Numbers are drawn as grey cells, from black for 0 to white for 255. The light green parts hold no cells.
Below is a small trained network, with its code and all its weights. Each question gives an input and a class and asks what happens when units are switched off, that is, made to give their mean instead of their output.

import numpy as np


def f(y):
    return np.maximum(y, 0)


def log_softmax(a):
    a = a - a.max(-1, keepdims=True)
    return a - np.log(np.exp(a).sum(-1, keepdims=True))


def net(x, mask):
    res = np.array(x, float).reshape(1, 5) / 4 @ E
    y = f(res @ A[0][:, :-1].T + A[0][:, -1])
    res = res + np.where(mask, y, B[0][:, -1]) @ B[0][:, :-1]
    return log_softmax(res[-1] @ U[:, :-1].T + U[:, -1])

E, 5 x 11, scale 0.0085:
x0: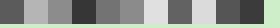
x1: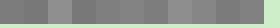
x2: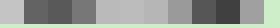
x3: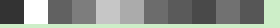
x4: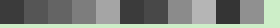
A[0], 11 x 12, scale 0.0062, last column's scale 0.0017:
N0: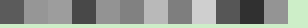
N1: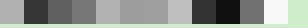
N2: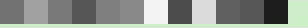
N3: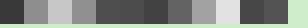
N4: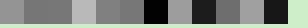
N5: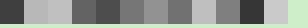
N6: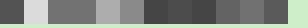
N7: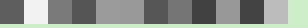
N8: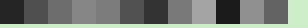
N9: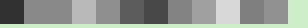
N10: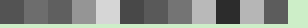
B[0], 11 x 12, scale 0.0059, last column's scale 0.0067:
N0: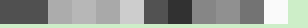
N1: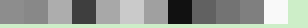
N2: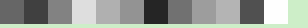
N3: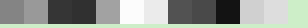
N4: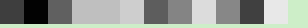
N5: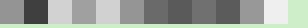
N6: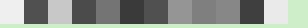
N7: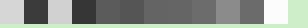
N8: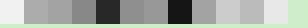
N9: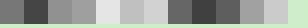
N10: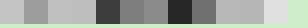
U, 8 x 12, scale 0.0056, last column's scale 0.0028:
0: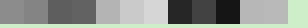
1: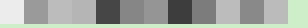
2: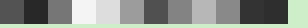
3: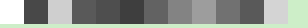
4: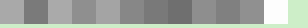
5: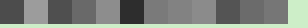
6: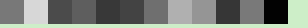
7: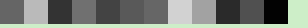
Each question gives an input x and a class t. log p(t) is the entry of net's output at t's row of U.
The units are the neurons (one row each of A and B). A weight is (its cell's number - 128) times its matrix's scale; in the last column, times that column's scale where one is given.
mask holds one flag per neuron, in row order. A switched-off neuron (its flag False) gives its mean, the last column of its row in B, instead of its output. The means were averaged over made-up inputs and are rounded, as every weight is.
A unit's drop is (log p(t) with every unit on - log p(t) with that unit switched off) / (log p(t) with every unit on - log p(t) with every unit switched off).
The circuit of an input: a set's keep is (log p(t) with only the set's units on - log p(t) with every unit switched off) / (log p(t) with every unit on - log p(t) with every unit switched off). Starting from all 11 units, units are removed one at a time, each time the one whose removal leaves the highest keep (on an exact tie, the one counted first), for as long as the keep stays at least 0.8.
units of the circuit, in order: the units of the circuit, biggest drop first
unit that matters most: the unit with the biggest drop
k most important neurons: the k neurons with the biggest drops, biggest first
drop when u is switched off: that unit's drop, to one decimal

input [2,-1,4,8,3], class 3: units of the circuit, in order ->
N6, N7
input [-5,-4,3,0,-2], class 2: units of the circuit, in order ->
N4
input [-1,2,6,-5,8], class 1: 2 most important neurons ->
N10, N8
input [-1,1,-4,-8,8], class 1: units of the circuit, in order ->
N8, N10
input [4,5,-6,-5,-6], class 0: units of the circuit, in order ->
N3, N6
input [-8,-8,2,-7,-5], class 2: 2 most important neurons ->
N4, N8
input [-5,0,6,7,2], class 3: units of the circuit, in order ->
N6, N7
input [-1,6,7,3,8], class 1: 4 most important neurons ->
N10, N8, N3, N9
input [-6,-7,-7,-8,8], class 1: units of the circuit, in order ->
N8, N10
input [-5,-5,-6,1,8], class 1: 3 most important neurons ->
N8, N10, N1
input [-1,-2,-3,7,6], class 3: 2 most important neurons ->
N6, N7
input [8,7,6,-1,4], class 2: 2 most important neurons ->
N2, N0
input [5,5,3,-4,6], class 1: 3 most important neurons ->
N8, N10, N4
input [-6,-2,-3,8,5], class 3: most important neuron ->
N6
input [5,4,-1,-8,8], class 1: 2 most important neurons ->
N8, N10
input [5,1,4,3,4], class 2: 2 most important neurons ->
N2, N0
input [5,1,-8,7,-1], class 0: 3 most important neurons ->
N3, N9, N4
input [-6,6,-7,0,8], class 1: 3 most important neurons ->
N8, N10, N1
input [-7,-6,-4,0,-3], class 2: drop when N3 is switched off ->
-0.1
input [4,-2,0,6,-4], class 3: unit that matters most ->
N7
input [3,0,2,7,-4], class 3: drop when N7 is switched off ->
0.3
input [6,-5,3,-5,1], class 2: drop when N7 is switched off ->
0.1
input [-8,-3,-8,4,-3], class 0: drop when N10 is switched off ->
0.0
